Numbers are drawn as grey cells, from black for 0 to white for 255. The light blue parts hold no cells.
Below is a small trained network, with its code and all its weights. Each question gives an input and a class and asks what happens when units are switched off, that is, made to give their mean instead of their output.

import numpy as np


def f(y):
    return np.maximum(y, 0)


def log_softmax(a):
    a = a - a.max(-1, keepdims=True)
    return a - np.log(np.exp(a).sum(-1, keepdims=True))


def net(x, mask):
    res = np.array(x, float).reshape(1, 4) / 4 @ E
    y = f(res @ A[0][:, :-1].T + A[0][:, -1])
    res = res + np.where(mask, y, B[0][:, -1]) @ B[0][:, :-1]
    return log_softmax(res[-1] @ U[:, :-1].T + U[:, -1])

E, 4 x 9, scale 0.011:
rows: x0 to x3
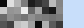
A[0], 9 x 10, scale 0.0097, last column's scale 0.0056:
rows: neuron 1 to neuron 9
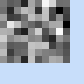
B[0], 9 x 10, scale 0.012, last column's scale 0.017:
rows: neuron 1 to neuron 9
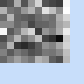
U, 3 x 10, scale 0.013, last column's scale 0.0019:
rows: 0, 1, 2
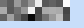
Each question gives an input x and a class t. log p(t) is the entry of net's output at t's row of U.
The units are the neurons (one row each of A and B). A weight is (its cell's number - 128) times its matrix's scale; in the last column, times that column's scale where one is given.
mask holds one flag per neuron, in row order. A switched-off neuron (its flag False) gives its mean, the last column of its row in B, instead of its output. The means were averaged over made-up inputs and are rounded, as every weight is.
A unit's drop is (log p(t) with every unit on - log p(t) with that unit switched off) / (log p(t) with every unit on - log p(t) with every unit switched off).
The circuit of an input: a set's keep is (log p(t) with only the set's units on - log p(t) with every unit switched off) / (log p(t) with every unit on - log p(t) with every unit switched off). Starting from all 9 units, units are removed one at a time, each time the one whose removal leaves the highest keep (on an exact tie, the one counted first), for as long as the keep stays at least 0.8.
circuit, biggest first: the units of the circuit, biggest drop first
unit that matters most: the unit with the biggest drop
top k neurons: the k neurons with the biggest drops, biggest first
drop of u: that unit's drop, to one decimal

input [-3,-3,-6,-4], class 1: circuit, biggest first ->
neuron 5
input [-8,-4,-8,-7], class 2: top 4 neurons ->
neuron 7; neuron 3; neuron 2; neuron 8
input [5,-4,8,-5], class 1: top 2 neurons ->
neuron 5; neuron 7
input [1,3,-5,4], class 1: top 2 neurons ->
neuron 1; neuron 2
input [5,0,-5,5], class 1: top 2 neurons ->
neuron 7; neuron 3
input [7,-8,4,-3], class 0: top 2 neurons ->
neuron 1; neuron 7
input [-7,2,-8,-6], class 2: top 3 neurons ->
neuron 7; neuron 3; neuron 2
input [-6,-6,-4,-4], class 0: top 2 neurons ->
neuron 1; neuron 9
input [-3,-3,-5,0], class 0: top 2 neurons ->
neuron 1; neuron 4
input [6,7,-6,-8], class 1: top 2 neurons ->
neuron 5; neuron 1
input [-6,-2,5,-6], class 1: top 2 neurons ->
neuron 5; neuron 4
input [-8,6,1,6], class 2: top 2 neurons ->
neuron 7; neuron 3
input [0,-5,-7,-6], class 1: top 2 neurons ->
neuron 5; neuron 6
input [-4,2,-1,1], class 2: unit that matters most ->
neuron 1
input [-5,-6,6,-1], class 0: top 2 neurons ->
neuron 1; neuron 9
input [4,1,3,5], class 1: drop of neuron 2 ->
0.1
